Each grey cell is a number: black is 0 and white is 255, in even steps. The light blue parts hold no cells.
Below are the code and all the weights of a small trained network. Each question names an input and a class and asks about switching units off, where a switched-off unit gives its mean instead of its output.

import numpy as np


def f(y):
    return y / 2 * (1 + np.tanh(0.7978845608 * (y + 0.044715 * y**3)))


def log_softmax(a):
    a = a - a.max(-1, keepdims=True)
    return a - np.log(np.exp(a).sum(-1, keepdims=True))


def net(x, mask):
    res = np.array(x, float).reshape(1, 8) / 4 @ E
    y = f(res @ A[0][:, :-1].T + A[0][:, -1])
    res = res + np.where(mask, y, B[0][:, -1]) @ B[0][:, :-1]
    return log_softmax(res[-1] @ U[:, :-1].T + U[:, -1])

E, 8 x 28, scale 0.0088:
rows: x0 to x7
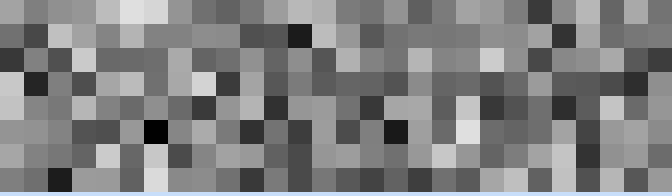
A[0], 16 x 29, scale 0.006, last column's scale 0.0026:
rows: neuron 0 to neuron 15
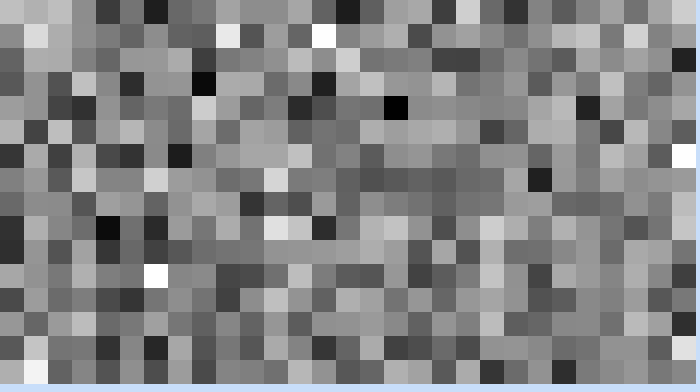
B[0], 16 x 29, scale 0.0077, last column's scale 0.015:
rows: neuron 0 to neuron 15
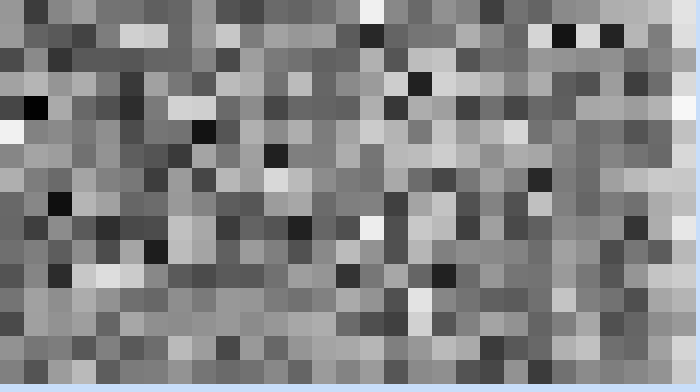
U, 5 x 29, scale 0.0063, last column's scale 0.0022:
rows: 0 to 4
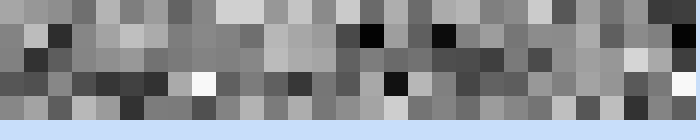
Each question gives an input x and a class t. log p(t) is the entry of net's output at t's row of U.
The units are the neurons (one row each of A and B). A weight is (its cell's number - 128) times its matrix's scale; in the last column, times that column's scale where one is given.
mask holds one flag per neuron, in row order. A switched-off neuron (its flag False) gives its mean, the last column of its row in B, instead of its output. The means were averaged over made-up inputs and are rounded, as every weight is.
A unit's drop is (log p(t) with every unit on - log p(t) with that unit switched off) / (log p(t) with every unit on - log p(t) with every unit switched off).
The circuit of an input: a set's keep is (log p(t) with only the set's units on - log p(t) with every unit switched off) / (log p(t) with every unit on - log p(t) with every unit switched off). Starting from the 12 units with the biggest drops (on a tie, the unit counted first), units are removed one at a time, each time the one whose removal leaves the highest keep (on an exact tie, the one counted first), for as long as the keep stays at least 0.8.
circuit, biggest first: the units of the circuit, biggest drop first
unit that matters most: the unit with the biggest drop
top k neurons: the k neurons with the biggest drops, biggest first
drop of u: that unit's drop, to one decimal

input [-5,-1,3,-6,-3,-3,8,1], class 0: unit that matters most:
neuron 3
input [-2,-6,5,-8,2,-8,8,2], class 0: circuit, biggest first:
(neuron 1; neuron 6)
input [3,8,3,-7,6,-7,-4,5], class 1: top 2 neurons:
(neuron 11; neuron 1)
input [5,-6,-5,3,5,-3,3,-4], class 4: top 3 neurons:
(neuron 5; neuron 1; neuron 4)
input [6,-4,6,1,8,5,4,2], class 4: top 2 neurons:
(neuron 1; neuron 3)
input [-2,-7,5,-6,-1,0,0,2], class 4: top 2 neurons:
(neuron 3; neuron 4)
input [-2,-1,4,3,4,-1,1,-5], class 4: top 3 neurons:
(neuron 4; neuron 9; neuron 1)
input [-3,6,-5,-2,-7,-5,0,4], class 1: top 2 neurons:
(neuron 9; neuron 4)
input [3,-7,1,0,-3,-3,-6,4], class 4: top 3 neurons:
(neuron 4; neuron 11; neuron 7)
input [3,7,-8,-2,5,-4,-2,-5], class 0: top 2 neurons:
(neuron 4; neuron 9)
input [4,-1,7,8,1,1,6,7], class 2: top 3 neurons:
(neuron 9; neuron 7; neuron 11)
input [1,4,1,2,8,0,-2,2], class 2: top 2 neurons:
(neuron 9; neuron 4)
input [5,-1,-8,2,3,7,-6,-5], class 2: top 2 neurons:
(neuron 9; neuron 4)
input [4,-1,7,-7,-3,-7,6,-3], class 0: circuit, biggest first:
(neuron 1)
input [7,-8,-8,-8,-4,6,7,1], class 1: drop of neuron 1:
0.4
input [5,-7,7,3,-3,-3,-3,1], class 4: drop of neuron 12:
0.0
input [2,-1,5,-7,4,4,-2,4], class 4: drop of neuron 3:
0.1
